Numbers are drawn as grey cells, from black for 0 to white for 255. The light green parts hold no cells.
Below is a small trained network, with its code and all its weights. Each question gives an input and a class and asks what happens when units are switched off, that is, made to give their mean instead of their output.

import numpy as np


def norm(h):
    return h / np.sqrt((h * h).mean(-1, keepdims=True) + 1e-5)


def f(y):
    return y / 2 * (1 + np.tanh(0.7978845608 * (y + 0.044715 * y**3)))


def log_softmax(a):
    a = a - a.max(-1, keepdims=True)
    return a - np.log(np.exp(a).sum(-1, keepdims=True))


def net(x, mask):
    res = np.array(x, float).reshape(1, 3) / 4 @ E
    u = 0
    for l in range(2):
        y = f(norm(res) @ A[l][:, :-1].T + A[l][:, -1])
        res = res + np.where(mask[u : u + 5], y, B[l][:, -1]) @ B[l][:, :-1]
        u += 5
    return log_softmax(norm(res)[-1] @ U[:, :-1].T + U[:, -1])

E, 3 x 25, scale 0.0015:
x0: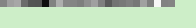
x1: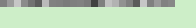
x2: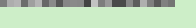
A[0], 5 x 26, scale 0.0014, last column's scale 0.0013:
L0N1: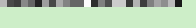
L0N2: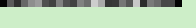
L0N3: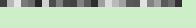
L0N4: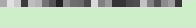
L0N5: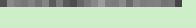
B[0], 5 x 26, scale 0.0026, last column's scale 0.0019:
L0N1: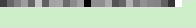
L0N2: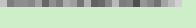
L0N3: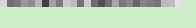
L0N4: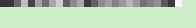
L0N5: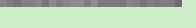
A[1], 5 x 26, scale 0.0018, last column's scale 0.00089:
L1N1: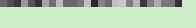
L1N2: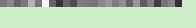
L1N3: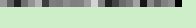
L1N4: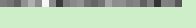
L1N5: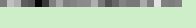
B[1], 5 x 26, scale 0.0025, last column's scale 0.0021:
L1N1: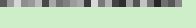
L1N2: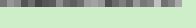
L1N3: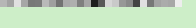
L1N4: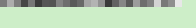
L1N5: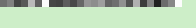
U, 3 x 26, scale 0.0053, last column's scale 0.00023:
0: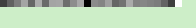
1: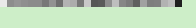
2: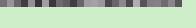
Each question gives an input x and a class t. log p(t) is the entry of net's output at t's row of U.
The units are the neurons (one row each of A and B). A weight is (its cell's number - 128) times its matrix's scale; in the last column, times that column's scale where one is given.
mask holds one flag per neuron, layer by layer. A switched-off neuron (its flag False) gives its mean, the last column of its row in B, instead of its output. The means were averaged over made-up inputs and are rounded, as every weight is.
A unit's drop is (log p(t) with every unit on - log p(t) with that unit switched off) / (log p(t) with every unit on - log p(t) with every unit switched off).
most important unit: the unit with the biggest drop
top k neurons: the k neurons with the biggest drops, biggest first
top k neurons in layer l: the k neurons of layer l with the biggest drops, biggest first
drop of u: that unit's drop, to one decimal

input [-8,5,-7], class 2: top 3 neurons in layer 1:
L1N4; L1N2; L1N3
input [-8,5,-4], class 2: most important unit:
L1N4
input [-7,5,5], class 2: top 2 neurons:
L0N1; L1N4
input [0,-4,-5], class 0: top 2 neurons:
L0N1; L0N3
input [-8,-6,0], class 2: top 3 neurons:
L0N3; L1N4; L1N2
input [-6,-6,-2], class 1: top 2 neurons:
L1N3; L0N2
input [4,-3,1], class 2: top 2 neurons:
L1N5; L0N3
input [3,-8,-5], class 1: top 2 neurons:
L1N3; L0N4
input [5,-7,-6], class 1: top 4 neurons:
L1N3; L0N4; L0N2; L1N5
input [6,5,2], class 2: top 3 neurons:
L1N5; L0N2; L1N3
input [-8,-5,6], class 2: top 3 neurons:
L0N1; L1N4; L0N3
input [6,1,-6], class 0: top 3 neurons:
L0N1; L1N1; L1N4
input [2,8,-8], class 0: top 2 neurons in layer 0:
L0N1; L0N2
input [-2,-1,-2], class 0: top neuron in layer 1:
L1N5
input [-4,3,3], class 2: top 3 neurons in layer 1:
L1N4; L1N3; L1N1
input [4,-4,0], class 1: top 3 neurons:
L1N3; L0N2; L1N4
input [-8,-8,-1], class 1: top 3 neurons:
L1N3; L0N2; L1N5
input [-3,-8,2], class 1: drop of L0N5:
0.0
